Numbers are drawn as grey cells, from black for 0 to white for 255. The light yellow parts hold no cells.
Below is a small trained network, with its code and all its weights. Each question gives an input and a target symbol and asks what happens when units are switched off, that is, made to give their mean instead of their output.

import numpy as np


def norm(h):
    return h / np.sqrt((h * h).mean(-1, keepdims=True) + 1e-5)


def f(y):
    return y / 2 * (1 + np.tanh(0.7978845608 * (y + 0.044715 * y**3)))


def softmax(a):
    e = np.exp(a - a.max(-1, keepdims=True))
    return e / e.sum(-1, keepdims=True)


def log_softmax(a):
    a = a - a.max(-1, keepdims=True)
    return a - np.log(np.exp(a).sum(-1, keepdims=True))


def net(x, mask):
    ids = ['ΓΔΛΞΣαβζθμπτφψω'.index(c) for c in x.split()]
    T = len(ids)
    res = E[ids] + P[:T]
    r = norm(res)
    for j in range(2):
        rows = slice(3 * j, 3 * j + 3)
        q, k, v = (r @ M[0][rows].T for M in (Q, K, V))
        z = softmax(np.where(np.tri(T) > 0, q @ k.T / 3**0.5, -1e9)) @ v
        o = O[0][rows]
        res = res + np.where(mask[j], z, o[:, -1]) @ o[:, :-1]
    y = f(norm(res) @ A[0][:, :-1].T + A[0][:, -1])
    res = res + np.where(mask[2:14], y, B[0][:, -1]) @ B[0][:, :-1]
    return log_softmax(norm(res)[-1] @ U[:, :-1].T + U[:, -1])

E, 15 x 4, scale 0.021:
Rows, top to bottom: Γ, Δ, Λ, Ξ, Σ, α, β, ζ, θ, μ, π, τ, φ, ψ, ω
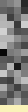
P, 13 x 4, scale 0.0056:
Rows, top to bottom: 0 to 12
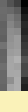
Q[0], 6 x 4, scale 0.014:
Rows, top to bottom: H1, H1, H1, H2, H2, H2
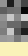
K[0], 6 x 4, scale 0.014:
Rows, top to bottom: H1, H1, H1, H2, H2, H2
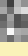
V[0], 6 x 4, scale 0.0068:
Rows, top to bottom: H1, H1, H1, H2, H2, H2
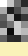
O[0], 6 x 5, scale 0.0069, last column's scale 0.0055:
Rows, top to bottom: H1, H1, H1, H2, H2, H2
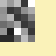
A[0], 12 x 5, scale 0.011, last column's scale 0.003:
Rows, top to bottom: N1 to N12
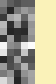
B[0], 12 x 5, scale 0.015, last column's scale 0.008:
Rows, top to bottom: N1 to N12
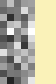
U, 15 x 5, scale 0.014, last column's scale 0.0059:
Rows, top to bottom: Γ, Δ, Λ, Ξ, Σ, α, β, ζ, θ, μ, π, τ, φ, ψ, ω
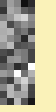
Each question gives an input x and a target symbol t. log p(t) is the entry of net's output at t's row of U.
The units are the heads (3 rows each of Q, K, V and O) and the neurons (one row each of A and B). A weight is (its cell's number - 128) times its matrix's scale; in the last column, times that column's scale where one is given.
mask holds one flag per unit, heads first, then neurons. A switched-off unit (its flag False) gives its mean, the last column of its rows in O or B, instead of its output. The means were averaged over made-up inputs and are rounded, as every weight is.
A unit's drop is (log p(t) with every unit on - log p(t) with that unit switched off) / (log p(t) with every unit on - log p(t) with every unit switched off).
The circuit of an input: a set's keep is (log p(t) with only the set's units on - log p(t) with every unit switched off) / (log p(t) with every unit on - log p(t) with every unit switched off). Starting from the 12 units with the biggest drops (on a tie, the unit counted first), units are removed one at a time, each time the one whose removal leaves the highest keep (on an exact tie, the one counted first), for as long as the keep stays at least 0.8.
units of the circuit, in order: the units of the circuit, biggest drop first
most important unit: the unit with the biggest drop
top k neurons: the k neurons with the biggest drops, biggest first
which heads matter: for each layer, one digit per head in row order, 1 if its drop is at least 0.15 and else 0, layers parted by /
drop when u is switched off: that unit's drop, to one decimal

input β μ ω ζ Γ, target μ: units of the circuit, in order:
(H2; H1; N4)
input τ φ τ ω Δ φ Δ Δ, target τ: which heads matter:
10
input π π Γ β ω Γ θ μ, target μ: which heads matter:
00
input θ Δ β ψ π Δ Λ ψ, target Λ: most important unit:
H1
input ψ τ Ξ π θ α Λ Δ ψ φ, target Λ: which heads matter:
10
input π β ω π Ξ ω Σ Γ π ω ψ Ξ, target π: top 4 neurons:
(N7; N8; N3; N6)
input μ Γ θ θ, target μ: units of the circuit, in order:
(H2; N4)
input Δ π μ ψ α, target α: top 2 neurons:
(N5; N12)
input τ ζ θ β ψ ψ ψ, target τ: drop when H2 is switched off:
0.1
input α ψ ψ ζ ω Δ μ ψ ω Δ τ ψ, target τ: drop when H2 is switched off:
-0.2
